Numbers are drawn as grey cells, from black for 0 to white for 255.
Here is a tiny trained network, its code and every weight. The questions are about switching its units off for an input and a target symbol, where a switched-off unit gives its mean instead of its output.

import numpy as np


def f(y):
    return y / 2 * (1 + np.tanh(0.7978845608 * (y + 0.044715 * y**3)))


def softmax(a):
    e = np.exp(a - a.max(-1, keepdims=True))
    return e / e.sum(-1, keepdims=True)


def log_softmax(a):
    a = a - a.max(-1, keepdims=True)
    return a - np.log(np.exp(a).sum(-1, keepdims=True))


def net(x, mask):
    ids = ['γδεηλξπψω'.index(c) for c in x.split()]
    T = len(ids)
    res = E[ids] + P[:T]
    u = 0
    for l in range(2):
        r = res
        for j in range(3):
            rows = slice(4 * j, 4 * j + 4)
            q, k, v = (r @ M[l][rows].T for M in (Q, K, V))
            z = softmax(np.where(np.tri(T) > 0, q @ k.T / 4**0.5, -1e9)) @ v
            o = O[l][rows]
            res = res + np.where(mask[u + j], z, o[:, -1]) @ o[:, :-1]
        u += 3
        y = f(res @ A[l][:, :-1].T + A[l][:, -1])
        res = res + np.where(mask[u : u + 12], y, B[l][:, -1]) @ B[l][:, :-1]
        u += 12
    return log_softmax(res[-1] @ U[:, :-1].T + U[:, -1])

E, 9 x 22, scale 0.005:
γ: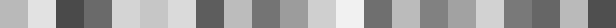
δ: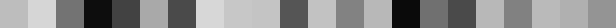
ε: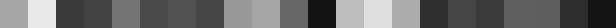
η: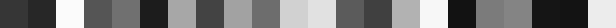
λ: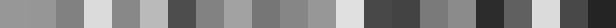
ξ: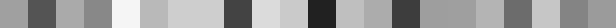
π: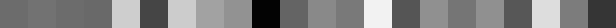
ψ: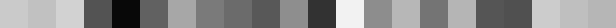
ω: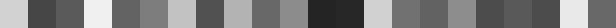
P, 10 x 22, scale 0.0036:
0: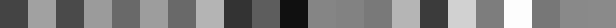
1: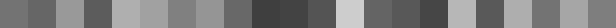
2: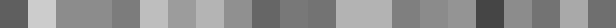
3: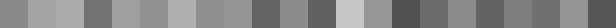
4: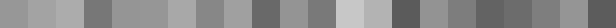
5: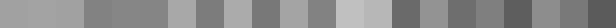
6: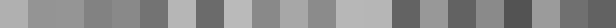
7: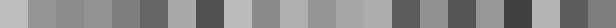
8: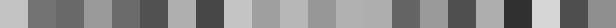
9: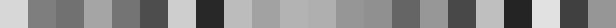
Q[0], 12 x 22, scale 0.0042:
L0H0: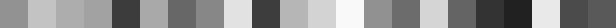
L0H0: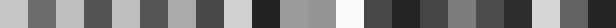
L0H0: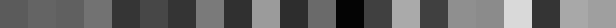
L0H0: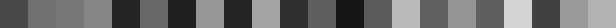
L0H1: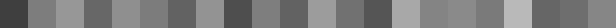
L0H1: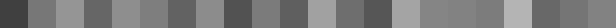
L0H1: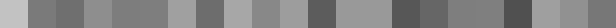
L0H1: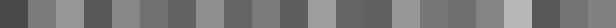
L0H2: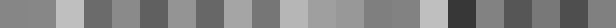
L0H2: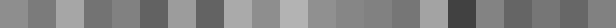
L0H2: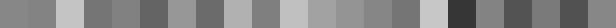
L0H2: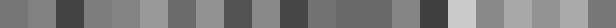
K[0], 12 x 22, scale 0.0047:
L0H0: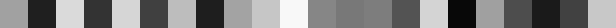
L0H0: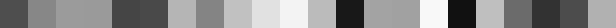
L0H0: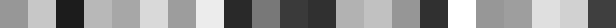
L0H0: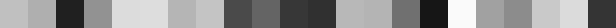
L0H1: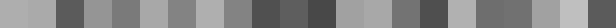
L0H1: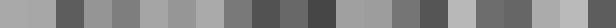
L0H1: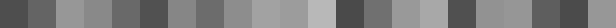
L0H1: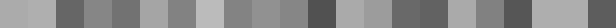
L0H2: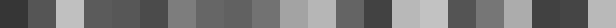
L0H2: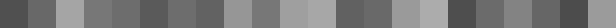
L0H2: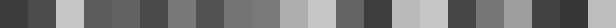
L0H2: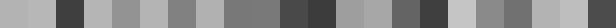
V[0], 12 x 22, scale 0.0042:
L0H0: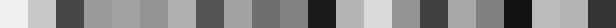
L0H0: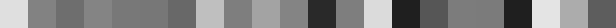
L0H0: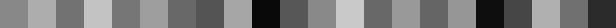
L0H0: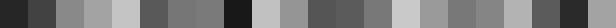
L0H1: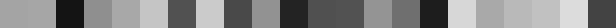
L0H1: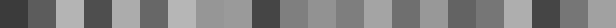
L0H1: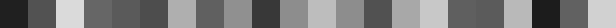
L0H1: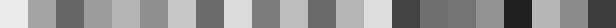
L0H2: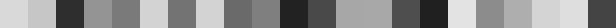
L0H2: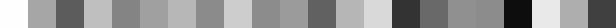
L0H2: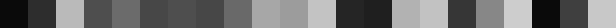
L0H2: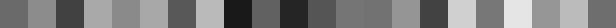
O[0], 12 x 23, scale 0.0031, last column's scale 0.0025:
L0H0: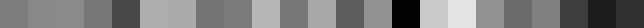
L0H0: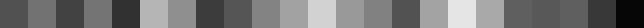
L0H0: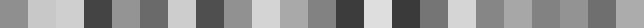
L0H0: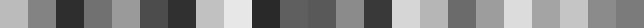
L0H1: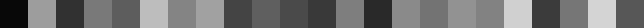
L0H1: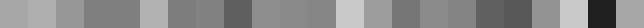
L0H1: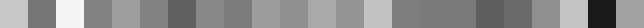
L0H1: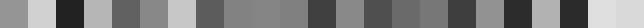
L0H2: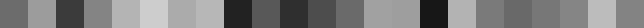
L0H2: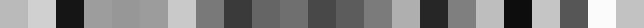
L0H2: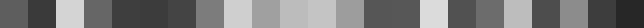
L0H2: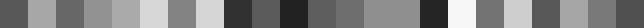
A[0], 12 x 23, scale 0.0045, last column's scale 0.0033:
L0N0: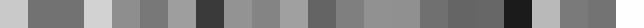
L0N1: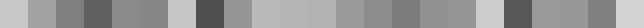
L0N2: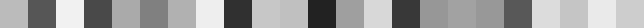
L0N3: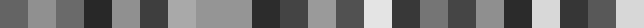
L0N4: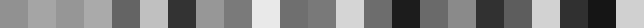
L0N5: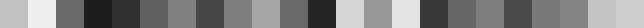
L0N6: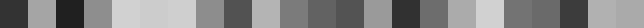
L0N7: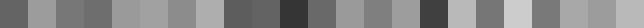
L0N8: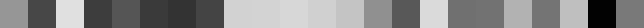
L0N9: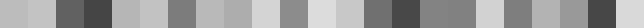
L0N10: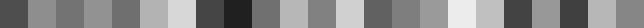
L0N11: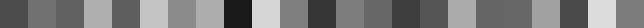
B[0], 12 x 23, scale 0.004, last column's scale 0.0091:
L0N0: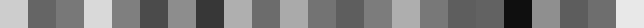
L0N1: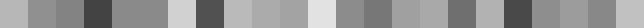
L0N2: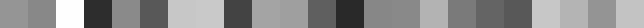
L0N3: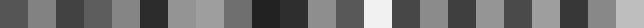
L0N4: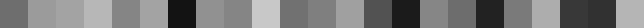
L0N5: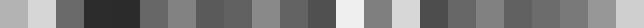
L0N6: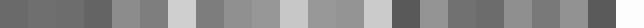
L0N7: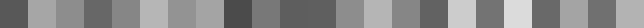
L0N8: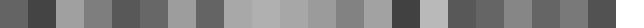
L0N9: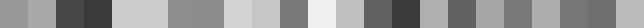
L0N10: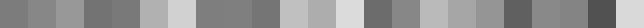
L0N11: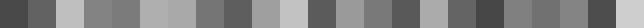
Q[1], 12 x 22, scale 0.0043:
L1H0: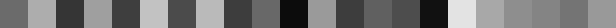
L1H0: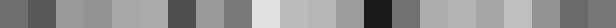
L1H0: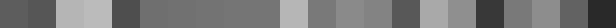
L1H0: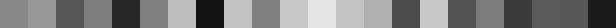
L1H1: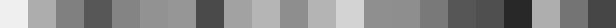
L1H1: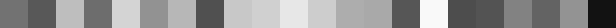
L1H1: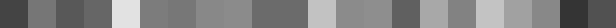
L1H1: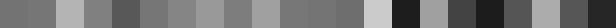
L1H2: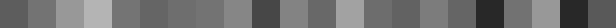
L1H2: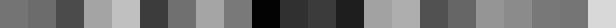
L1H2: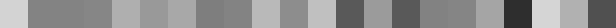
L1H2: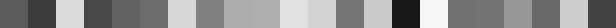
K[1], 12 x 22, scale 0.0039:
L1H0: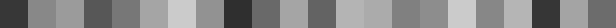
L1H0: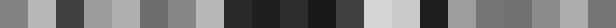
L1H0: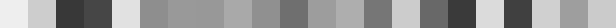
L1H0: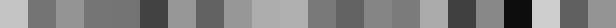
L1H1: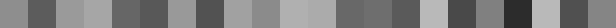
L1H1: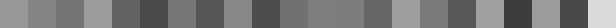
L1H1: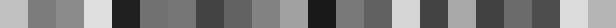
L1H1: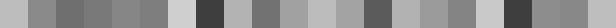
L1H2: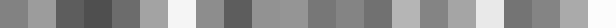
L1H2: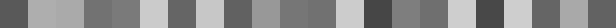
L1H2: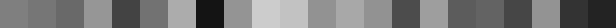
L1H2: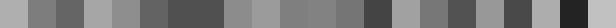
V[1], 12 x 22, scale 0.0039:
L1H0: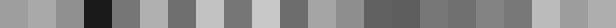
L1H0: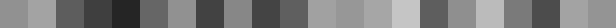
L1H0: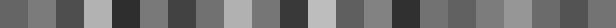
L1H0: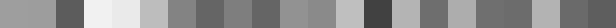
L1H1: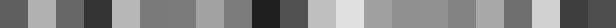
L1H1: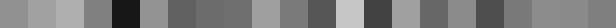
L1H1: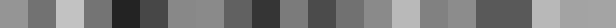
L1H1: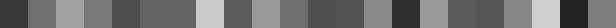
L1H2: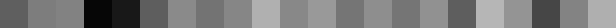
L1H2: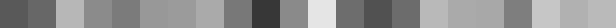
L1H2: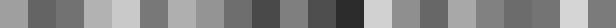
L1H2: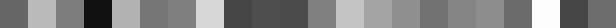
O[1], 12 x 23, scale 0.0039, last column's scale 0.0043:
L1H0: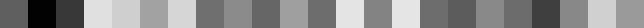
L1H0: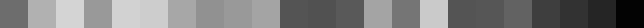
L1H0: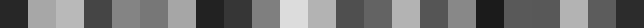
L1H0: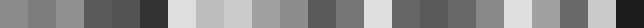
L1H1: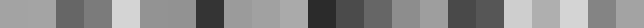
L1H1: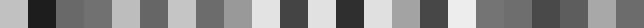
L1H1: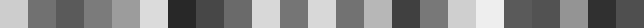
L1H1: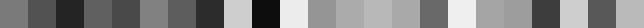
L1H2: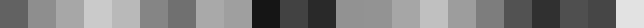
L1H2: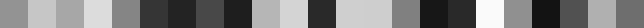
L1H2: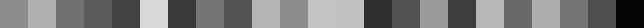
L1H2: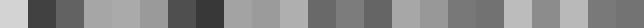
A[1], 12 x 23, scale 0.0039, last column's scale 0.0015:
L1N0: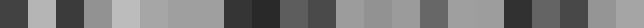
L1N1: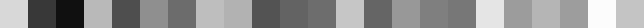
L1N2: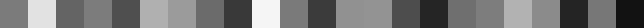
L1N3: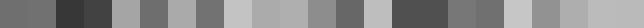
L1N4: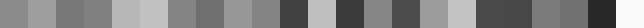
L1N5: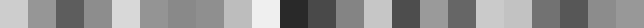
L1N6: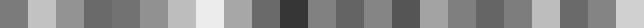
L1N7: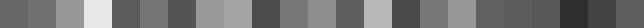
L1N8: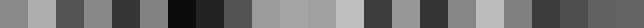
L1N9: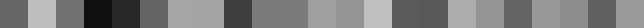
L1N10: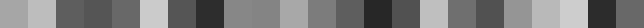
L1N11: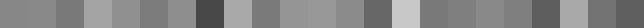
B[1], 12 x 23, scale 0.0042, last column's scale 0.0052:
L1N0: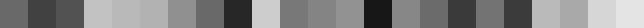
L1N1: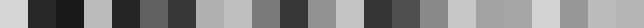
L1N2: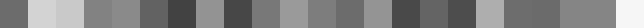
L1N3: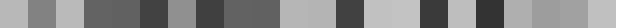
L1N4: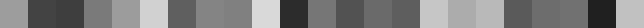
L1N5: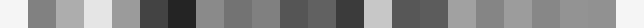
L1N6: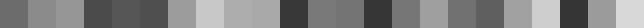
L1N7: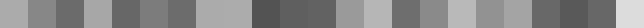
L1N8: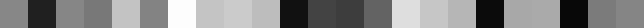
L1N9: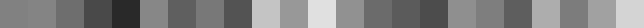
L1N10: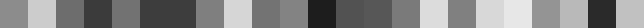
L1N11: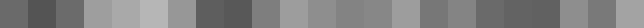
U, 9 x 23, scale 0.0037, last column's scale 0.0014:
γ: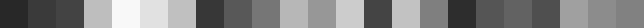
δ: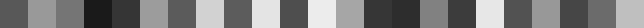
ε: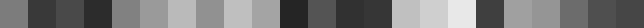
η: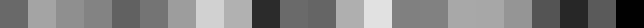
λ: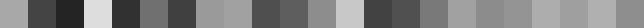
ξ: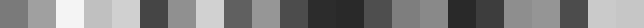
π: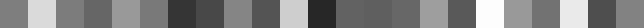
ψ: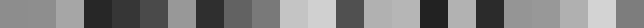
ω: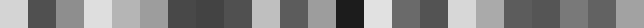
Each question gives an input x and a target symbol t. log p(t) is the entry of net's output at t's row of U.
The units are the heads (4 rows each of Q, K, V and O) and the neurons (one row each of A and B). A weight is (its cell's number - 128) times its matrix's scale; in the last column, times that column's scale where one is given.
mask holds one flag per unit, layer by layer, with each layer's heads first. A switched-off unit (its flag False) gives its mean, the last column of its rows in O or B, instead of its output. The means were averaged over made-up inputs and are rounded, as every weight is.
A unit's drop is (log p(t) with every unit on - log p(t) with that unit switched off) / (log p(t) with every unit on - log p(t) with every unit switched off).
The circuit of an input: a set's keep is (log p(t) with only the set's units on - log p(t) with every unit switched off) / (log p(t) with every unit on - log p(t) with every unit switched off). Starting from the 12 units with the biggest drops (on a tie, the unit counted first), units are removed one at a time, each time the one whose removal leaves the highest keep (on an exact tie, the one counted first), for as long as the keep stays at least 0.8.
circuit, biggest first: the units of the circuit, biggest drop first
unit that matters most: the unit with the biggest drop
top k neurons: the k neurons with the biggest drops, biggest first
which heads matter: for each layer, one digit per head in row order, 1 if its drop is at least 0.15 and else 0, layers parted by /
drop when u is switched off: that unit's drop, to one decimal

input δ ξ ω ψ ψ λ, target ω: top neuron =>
L0N5
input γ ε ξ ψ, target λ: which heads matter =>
001 / 101
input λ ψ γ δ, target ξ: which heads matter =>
101 / 110
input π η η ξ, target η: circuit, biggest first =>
L0H2; L1H2; L0N8
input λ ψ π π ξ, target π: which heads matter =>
000 / 011
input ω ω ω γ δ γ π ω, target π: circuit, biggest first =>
L1H1; L0N3; L1H2; L1N10
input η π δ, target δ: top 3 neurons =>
L0N8; L0N9; L1N9
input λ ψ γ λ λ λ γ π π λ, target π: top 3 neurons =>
L0N3; L1N10; L0N4
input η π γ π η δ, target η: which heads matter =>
011 / 011
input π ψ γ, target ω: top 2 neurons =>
L1N5; L0N9
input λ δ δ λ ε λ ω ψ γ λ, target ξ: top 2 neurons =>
L0N1; L0N4
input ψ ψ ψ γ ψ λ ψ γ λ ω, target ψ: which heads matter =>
100 / 101
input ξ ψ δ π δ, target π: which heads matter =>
100 / 011
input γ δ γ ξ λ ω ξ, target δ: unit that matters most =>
L0H0
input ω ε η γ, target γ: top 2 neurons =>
L1N0; L0N0
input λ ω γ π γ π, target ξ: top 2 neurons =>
L0N1; L0N8
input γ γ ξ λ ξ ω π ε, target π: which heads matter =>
101 / 011
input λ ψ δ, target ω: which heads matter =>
100 / 111
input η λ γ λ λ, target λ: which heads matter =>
110 / 000
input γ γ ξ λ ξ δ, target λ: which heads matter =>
000 / 101
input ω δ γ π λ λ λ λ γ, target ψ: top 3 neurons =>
L0N4; L1N3; L0N8
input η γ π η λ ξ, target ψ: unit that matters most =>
L0N0
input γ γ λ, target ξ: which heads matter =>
000 / 110
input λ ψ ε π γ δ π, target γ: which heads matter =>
100 / 100
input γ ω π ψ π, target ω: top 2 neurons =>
L0N5; L1N5
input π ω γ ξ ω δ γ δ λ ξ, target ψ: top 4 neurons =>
L1N3; L0N0; L0N4; L0N6
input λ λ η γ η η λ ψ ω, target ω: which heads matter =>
010 / 010
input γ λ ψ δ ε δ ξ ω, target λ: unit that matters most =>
L1H0
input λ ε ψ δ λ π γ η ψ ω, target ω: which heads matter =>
011 / 101
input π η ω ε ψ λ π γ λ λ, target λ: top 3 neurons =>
L1N1; L0N6; L0N8
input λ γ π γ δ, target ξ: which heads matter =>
100 / 110
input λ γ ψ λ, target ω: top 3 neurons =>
L0N5; L0N4; L1N5
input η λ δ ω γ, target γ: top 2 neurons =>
L0N8; L1N0
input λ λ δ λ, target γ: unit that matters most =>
L0H0
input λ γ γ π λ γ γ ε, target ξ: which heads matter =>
000 / 110
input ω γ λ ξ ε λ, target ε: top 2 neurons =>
L0N5; L0N4
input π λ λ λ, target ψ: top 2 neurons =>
L1N3; L0N4
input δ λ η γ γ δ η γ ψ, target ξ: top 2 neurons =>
L0N2; L0N0
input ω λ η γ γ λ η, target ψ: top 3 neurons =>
L0N0; L0N8; L1N3
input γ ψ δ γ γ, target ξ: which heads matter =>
101 / 110
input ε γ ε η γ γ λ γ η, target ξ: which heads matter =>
101 / 110
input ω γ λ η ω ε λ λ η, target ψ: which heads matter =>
101 / 101
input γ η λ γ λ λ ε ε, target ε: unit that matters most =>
L0H2
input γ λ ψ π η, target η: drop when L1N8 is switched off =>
0.0
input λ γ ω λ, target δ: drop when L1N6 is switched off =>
0.1
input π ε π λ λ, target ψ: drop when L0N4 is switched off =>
0.2
